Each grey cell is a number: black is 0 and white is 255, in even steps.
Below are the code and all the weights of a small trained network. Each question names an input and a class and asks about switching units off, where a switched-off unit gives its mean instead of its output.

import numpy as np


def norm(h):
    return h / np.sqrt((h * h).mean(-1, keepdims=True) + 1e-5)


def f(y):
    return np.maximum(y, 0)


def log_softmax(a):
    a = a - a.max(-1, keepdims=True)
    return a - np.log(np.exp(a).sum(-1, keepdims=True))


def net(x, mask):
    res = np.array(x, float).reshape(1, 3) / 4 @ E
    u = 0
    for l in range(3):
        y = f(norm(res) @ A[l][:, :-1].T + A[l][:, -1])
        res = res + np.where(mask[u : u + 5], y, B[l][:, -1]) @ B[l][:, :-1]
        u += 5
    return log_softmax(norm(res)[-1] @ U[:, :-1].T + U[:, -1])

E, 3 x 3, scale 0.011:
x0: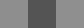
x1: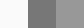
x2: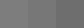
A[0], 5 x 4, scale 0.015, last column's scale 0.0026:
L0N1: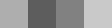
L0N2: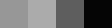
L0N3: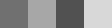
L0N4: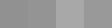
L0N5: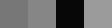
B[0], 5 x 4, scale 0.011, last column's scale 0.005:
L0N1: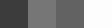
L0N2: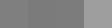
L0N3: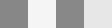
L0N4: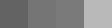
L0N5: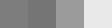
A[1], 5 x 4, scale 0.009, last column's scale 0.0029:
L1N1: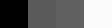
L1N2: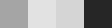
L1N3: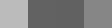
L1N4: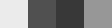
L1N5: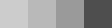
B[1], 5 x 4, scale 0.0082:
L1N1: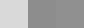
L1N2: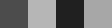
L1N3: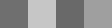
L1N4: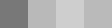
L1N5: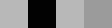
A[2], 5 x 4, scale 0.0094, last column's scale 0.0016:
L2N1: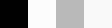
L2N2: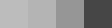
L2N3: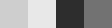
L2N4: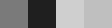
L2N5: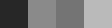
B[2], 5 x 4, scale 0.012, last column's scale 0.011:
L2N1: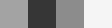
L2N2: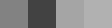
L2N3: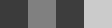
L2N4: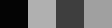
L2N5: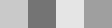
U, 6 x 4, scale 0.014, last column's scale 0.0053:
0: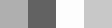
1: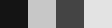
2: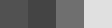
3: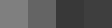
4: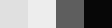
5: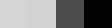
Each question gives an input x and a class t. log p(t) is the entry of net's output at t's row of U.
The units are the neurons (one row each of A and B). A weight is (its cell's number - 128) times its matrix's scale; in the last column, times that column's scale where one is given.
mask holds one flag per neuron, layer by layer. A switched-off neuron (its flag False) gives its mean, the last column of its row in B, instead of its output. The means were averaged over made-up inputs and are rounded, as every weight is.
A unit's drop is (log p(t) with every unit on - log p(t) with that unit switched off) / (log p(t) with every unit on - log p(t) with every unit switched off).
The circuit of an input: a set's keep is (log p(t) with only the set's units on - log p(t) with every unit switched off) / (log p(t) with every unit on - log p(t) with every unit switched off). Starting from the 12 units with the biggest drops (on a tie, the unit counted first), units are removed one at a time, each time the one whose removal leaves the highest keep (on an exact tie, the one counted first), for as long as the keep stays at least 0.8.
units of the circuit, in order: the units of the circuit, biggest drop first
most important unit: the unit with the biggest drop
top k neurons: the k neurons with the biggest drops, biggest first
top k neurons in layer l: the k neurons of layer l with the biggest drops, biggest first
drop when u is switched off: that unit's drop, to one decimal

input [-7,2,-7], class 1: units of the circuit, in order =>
[L2N3]
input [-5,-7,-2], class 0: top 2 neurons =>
[L2N5, L2N1]
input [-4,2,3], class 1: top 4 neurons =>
[L2N3, L1N4, L1N2, L2N2]
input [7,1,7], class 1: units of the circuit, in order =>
[L2N4, L2N1]
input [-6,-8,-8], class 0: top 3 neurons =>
[L2N5, L2N1, L2N4]
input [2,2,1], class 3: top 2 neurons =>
[L0N1, L1N1]
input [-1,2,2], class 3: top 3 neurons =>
[L0N1, L0N3, L1N1]
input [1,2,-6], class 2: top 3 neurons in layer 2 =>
[L2N5, L2N2, L2N1]
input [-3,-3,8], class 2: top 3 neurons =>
[L2N1, L2N3, L0N5]
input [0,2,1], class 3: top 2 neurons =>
[L0N1, L0N3]
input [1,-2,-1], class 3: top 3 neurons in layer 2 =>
[L2N3, L2N1, L2N4]
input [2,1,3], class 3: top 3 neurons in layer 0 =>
[L0N1, L0N3, L0N5]
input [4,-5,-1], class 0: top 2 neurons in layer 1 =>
[L1N2, L1N3]
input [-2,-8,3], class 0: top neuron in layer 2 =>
[L2N5]
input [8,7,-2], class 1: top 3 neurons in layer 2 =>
[L2N4, L2N1, L2N5]
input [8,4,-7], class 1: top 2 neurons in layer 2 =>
[L2N4, L2N1]
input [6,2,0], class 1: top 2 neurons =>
[L2N4, L0N3]
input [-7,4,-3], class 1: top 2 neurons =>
[L1N2, L2N1]
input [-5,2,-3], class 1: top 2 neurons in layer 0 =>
[L0N1, L0N5]
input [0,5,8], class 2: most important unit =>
L0N1
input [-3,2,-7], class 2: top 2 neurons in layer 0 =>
[L0N4, L0N1]
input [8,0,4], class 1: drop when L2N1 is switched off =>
0.4
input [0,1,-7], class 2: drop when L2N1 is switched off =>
0.2
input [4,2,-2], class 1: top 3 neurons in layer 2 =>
[L2N4, L2N1, L2N5]
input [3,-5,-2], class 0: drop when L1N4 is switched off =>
-0.1
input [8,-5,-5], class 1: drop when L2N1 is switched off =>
0.2
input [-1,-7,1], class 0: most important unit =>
L2N5
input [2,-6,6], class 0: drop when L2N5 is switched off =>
0.1
